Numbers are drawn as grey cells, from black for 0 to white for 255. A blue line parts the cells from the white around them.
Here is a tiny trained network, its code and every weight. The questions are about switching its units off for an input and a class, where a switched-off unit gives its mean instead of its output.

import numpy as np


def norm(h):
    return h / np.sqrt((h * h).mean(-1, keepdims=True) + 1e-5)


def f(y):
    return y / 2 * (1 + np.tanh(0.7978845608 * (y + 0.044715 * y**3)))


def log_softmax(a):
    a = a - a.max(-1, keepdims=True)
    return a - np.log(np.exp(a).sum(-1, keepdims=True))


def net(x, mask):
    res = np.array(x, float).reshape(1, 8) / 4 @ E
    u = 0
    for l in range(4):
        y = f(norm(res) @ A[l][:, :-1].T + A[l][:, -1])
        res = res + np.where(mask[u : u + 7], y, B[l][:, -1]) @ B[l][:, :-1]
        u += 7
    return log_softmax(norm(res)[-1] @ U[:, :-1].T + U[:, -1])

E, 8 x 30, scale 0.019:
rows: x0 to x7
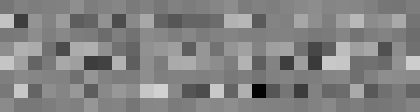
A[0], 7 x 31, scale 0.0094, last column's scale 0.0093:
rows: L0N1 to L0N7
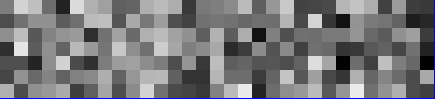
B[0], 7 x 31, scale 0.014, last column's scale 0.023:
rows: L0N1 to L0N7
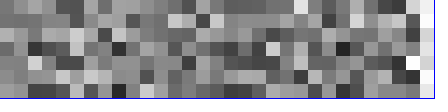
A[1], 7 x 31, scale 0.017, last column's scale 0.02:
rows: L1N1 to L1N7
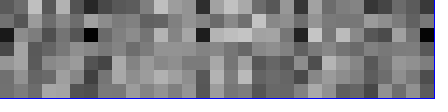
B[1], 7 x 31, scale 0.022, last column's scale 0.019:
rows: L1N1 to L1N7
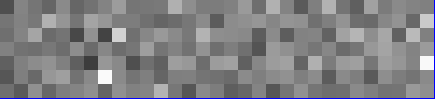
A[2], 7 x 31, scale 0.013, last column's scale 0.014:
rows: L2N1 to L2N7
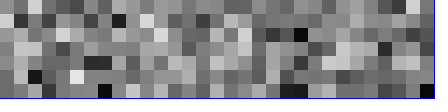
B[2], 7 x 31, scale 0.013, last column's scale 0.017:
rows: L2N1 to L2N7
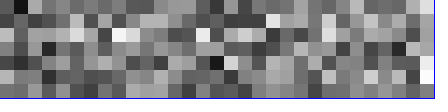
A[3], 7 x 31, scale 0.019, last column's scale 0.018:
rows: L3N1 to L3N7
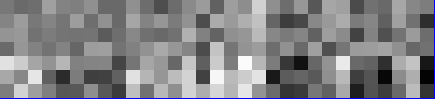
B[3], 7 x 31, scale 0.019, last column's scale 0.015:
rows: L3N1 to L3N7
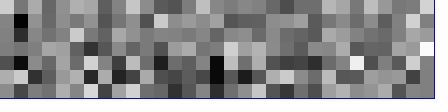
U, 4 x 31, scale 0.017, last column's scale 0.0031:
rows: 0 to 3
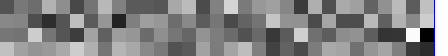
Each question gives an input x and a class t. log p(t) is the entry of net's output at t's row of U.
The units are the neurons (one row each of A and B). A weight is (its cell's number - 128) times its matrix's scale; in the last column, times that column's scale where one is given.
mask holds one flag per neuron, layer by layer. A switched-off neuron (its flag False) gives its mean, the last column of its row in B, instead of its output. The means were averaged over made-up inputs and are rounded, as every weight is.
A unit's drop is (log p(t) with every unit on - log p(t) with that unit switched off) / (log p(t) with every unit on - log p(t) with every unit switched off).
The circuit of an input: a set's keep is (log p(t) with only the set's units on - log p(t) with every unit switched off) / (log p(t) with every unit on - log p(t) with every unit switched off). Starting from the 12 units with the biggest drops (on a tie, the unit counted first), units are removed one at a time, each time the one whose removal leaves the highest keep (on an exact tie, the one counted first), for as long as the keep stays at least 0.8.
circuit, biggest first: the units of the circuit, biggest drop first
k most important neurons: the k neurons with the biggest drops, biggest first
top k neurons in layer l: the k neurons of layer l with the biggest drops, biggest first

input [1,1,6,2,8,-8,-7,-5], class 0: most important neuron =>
(L0N6)
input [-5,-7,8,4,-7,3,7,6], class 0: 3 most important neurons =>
(L0N2 L0N6 L0N7)
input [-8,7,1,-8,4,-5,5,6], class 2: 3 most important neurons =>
(L0N5 L0N4 L1N7)
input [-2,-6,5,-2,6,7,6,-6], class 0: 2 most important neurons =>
(L1N5 L0N3)
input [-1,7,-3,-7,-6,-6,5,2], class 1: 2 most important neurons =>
(L0N7 L0N1)
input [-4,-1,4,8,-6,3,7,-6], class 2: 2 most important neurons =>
(L0N1 L1N5)
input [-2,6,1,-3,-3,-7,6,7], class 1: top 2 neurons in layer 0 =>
(L0N7 L0N5)
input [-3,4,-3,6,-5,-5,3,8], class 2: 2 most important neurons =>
(L0N1 L1N5)
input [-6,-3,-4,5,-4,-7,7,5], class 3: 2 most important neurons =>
(L0N6 L0N5)
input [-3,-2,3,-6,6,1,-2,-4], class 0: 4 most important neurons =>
(L1N5 L0N1 L0N6 L2N5)
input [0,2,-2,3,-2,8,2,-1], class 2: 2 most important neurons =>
(L0N1 L0N4)
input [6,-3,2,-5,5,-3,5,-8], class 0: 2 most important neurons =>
(L1N5 L0N3)
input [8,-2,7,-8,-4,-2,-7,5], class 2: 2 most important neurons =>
(L0N5 L0N6)
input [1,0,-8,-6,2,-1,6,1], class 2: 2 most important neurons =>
(L0N5 L2N1)
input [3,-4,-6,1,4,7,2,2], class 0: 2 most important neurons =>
(L1N5 L0N7)
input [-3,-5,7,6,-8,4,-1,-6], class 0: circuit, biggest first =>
(L0N2)
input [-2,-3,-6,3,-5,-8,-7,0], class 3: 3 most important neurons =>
(L1N2 L3N1 L1N5)
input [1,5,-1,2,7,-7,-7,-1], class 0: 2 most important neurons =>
(L0N6 L2N5)
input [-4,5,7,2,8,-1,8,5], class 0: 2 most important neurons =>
(L1N5 L0N6)
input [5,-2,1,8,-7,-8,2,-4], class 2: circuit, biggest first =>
(L0N1)
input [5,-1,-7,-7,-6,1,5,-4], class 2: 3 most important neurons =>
(L0N5 L1N5 L1N7)
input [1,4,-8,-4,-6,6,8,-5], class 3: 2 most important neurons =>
(L0N6 L2N3)
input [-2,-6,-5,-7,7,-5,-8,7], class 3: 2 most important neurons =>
(L0N1 L0N5)
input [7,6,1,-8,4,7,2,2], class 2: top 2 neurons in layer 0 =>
(L0N5 L0N4)
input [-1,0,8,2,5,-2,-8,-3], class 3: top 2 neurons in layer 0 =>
(L0N1 L0N5)
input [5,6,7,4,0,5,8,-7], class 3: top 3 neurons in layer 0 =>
(L0N6 L0N3 L0N4)
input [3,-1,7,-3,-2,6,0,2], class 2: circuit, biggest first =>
(L0N5)
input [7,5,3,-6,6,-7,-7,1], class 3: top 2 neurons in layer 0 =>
(L0N7 L0N1)
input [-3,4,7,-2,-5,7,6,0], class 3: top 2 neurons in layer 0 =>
(L0N6 L0N4)
